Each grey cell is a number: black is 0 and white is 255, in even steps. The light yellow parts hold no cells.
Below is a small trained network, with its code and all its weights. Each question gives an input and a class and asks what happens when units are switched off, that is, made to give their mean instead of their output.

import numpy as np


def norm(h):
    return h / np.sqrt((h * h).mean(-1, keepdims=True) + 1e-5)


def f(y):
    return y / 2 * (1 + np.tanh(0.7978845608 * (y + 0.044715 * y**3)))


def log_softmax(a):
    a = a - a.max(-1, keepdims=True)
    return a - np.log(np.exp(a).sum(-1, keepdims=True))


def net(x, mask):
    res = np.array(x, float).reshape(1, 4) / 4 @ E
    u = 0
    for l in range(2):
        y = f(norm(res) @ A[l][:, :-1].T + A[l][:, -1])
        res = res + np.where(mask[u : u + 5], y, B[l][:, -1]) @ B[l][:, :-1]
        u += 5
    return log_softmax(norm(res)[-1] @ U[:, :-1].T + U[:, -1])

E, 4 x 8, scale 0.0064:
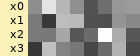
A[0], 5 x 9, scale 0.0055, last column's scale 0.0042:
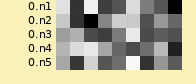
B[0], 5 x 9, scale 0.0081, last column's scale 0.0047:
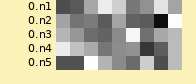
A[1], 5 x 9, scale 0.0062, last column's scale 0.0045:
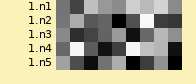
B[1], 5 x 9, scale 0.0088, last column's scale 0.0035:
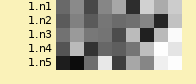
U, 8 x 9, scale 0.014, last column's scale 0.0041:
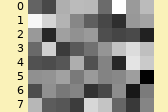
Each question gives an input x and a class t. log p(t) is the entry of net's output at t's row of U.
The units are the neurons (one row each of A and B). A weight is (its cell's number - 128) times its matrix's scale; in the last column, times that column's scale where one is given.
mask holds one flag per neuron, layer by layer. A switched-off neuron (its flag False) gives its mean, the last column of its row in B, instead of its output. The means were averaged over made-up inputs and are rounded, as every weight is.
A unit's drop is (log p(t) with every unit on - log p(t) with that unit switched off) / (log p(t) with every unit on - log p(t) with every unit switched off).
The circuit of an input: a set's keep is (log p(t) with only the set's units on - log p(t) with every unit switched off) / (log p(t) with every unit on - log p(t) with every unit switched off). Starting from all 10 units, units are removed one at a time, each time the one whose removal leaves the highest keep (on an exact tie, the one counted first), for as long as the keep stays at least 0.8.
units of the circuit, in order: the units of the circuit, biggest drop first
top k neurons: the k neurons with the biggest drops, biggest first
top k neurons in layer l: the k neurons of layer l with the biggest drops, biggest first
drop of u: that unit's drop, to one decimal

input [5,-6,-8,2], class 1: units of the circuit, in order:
[1.n4]
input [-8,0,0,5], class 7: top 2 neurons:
[0.n1 1.n4]
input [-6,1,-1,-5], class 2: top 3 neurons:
[0.n2 0.n5 0.n3]
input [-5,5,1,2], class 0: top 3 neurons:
[0.n2 1.n1 1.n5]
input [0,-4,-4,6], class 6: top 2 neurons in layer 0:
[0.n3 0.n4]
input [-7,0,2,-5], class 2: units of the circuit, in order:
[0.n2 0.n5]
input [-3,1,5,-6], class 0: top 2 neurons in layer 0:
[0.n5 0.n1]
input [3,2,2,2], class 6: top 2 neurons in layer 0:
[0.n3 0.n1]
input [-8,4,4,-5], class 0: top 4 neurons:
[0.n5 0.n1 1.n1 0.n4]
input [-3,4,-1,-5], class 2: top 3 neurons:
[0.n5 0.n2 1.n4]
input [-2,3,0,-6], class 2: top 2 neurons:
[0.n2 0.n5]
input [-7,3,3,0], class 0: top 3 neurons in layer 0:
[0.n5 0.n1 0.n4]
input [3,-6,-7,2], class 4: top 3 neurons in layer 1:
[1.n5 1.n4 1.n1]
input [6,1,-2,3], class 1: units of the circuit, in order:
[0.n4]
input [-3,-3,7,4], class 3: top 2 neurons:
[1.n4 0.n3]
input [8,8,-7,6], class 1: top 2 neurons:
[0.n4 1.n5]
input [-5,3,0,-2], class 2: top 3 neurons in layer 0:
[0.n5 0.n2 0.n3]
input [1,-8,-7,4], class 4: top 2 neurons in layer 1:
[1.n5 1.n1]
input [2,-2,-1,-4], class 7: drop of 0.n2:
0.1
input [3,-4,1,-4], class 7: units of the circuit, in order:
[0.n2]
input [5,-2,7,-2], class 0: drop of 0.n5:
0.6
